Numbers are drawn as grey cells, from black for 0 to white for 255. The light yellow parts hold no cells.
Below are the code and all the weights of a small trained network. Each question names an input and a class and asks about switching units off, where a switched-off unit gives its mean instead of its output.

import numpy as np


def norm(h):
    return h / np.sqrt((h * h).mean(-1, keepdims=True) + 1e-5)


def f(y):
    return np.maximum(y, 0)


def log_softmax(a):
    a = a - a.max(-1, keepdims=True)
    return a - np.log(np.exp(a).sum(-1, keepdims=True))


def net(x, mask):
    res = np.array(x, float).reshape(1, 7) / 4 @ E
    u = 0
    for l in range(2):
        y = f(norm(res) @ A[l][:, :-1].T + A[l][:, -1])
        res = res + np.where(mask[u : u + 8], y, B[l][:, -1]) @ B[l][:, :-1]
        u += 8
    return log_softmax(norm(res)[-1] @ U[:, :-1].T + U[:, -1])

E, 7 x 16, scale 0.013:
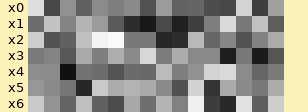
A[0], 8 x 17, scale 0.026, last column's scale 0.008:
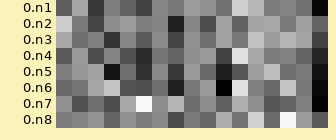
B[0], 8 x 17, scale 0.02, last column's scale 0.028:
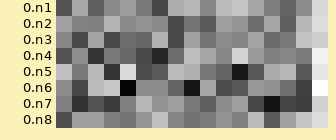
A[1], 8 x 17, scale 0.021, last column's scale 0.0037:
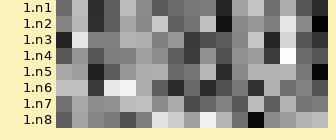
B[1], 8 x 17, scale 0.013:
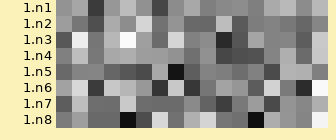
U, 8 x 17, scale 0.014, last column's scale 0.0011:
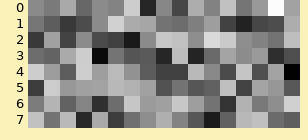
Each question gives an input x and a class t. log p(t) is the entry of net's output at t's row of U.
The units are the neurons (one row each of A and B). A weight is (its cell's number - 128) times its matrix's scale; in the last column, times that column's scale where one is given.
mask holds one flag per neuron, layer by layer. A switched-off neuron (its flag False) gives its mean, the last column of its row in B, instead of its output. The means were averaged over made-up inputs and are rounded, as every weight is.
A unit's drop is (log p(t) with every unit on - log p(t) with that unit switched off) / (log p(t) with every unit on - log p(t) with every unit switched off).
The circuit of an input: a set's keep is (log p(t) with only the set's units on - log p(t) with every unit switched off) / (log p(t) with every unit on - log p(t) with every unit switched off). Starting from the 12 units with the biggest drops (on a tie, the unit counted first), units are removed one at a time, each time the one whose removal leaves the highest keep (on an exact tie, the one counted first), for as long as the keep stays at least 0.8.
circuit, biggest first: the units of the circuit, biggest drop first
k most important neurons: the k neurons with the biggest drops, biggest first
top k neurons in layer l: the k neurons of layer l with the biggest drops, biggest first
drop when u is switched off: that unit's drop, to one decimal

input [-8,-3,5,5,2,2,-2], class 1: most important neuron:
0.n7
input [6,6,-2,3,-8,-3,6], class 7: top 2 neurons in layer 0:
0.n5, 0.n1
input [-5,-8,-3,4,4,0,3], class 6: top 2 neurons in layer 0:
0.n4, 0.n7
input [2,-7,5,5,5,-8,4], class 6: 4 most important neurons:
0.n6, 0.n2, 1.n8, 0.n4
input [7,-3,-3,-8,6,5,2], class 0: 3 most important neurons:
0.n3, 0.n2, 0.n8
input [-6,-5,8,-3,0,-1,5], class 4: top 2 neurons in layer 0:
0.n2, 0.n3
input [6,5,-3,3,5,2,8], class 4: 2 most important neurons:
0.n2, 1.n6
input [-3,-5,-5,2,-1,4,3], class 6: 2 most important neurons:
0.n6, 0.n5
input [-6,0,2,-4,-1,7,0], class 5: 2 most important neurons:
0.n8, 1.n3
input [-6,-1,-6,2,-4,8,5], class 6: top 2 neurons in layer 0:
0.n5, 0.n6
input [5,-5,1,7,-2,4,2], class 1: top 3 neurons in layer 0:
0.n7, 0.n8, 0.n5
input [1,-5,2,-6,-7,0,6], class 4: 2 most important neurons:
0.n8, 0.n2
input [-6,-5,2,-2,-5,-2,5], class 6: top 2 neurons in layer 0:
0.n6, 0.n5
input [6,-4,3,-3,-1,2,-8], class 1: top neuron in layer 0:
0.n7
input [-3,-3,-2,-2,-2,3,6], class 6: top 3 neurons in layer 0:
0.n5, 0.n6, 0.n4
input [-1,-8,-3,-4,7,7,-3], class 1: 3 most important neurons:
0.n7, 0.n4, 0.n2
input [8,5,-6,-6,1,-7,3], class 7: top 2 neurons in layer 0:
0.n5, 0.n3
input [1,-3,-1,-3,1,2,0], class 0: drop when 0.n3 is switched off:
0.4
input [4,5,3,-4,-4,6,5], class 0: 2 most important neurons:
0.n3, 0.n8
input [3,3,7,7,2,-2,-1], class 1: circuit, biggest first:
0.n7
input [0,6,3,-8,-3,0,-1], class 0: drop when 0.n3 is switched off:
0.3
